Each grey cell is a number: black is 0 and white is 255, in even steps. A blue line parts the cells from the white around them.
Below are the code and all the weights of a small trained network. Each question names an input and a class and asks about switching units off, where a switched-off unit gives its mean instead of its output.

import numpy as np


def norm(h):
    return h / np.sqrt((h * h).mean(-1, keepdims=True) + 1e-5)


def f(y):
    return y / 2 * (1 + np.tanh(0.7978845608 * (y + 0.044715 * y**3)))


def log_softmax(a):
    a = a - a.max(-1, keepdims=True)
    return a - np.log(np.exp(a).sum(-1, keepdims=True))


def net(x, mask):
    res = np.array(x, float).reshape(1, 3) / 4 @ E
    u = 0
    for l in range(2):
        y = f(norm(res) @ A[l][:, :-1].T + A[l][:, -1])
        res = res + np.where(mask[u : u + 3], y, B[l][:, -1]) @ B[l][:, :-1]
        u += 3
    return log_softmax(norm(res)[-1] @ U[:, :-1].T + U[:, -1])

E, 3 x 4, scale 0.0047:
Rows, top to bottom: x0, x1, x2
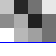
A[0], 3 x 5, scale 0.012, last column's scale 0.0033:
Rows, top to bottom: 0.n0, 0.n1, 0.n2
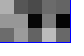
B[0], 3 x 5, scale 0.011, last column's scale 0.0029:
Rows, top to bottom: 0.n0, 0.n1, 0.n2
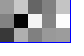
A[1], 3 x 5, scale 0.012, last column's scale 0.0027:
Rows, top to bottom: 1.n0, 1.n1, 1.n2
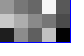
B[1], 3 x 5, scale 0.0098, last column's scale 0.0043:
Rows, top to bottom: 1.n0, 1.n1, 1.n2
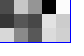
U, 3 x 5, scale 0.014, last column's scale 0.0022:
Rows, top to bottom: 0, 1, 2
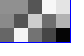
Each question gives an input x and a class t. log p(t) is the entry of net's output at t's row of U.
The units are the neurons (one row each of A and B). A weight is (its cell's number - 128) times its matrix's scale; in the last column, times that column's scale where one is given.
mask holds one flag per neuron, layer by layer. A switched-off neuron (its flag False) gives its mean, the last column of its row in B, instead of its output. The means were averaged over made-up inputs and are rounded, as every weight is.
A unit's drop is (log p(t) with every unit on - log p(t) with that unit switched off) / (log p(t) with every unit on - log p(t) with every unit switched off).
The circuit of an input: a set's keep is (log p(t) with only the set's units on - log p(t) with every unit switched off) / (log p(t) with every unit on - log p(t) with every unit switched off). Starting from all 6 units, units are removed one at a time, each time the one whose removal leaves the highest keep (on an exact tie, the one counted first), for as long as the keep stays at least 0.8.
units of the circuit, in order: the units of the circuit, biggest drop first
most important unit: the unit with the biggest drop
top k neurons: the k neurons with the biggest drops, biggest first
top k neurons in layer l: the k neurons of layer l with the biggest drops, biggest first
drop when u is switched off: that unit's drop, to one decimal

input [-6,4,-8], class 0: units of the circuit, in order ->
(1.n0, 1.n2)
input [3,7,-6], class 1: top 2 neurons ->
(0.n1, 1.n1)
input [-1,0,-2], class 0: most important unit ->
0.n1
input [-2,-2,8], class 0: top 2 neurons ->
(1.n1, 0.n1)
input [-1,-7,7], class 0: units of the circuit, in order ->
(0.n1, 1.n1)
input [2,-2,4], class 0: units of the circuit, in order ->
(1.n1, 0.n1)
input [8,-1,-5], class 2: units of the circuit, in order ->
(1.n0, 0.n1)
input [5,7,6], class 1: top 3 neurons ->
(0.n1, 1.n2, 1.n0)
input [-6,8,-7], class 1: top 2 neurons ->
(0.n1, 0.n0)
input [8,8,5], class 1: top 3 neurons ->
(0.n1, 1.n0, 1.n2)
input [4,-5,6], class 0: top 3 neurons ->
(1.n1, 0.n1, 0.n2)
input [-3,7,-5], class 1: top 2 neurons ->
(0.n1, 1.n1)
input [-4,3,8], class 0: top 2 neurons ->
(1.n1, 1.n0)
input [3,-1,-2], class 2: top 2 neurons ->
(1.n0, 0.n1)
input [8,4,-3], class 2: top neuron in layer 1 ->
(1.n0)
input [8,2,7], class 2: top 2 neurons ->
(1.n0, 1.n2)
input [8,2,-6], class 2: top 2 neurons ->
(1.n0, 1.n1)
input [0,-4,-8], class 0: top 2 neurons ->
(0.n1, 1.n2)
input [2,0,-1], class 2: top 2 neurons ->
(1.n0, 1.n1)
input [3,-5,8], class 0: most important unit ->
1.n1
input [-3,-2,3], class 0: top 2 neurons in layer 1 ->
(1.n1, 1.n0)
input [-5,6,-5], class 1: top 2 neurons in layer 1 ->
(1.n1, 1.n0)
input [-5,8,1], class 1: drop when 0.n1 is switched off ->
0.8
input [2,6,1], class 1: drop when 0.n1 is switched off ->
1.0
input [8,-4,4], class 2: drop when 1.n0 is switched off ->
1.1
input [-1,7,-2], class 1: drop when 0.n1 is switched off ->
1.2
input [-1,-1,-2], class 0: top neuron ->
(0.n1)
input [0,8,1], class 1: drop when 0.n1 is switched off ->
1.1
